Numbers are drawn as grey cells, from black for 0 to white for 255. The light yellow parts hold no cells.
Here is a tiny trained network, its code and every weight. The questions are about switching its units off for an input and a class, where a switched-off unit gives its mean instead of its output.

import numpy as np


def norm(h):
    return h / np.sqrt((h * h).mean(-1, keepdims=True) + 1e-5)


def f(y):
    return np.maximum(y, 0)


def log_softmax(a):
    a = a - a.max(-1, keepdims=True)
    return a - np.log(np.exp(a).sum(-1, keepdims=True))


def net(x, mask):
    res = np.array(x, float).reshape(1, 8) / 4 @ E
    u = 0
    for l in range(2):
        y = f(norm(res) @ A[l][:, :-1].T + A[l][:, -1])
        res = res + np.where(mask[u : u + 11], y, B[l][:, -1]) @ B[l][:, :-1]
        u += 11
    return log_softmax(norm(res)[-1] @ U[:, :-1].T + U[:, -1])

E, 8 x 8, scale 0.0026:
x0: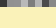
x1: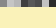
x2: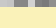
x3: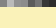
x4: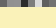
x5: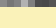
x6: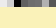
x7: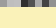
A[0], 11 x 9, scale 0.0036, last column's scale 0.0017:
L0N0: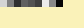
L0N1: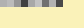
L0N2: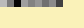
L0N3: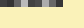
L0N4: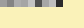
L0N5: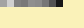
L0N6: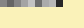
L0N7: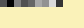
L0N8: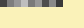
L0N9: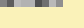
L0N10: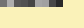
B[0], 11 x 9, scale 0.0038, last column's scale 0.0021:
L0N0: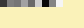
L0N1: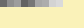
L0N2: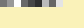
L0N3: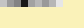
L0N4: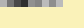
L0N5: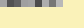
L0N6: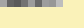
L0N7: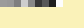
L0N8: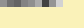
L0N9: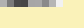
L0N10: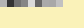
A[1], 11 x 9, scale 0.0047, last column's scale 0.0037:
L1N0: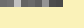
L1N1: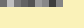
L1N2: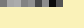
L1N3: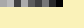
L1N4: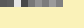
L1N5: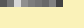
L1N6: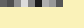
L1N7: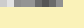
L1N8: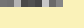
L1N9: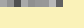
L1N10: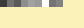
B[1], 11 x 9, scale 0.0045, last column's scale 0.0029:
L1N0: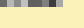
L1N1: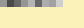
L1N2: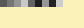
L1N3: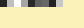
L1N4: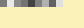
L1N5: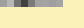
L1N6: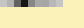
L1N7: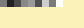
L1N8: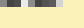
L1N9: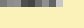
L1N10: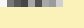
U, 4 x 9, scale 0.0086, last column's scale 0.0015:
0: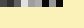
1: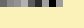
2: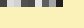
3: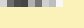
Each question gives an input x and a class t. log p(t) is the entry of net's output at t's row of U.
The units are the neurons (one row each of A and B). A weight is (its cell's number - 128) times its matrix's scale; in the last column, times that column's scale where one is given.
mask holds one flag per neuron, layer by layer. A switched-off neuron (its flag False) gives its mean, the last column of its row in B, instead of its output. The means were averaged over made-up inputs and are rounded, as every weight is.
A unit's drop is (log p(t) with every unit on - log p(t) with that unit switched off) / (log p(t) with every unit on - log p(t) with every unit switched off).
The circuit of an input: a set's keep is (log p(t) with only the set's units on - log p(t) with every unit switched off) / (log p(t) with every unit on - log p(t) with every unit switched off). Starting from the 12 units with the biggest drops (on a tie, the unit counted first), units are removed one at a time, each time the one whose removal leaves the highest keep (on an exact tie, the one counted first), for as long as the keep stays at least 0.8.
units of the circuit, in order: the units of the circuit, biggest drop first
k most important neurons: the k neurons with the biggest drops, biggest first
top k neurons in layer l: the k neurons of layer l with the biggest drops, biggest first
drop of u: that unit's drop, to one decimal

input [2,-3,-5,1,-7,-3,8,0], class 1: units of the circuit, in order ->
[L1N3]
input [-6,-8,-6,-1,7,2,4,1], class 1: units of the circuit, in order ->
[L0N2, L0N7]
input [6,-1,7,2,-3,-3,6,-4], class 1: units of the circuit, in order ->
[L1N3, L0N2]
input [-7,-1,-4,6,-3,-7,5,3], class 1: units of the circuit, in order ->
[L0N3, L1N3]
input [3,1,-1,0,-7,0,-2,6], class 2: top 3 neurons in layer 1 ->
[L1N10, L1N4, L1N1]
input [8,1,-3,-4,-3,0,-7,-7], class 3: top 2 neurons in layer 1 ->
[L1N6, L1N10]
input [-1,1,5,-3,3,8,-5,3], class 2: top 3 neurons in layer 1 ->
[L1N4, L1N10, L1N1]
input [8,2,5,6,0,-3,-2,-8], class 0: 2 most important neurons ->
[L0N8, L0N2]
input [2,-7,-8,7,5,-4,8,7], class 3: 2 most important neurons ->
[L1N1, L1N3]
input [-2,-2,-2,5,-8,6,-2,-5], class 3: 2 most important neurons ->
[L1N6, L0N3]
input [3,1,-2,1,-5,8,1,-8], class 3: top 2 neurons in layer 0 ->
[L0N3, L0N7]
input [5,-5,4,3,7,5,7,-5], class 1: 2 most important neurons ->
[L0N2, L1N3]
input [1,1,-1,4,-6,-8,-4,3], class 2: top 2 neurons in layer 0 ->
[L0N2, L0N8]
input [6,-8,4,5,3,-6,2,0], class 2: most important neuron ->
[L0N1]
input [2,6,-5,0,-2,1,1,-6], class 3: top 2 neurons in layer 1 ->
[L1N10, L1N3]
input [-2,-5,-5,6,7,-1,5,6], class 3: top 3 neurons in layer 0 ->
[L0N0, L0N10, L0N5]
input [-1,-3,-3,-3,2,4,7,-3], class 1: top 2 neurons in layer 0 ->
[L0N2, L0N0]
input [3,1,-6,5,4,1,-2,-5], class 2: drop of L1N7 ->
0.2
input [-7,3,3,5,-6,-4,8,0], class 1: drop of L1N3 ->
0.2
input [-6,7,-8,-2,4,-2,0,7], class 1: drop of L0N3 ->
0.1
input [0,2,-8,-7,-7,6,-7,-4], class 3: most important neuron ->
[L1N6]
